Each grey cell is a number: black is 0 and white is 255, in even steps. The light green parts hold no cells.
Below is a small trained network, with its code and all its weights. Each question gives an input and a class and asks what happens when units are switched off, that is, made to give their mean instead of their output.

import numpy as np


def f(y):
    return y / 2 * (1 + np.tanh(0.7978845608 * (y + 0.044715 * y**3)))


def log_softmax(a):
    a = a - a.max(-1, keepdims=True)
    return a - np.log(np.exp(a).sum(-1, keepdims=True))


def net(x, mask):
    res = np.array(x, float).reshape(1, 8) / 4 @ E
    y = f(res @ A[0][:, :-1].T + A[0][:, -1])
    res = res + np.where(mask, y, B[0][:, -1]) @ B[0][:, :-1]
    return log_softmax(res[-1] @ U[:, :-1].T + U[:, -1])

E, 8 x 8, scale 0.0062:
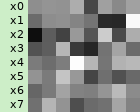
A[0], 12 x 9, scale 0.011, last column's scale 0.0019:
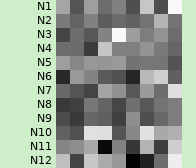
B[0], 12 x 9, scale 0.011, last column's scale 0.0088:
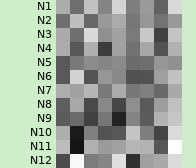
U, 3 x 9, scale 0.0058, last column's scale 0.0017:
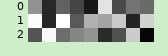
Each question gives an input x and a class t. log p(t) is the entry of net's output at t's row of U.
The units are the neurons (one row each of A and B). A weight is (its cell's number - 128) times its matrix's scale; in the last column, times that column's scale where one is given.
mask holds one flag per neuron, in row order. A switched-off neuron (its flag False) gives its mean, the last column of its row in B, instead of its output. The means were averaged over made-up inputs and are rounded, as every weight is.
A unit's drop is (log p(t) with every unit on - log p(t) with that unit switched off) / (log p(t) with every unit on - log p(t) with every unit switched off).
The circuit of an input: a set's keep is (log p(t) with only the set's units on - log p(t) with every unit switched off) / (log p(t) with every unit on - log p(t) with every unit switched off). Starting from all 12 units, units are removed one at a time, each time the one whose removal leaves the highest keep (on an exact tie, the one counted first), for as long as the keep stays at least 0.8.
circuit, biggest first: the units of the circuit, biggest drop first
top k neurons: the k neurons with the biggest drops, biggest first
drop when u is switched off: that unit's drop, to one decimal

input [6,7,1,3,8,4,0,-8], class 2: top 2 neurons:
[N12, N11]
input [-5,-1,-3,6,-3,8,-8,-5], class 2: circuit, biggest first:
[N12]
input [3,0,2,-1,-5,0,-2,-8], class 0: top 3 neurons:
[N12, N6, N9]
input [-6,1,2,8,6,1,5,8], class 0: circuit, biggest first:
[N6, N10, N3]
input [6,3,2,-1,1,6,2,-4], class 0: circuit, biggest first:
[N1, N3]
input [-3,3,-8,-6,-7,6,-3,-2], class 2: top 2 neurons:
[N12, N10]
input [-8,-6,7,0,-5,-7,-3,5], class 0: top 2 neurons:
[N9, N1]
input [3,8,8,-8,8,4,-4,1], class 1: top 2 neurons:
[N4, N3]
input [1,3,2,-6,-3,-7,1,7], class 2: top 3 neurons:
[N11, N10, N1]
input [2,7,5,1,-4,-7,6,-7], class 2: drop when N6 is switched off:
0.1
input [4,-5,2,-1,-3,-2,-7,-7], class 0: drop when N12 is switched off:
0.2
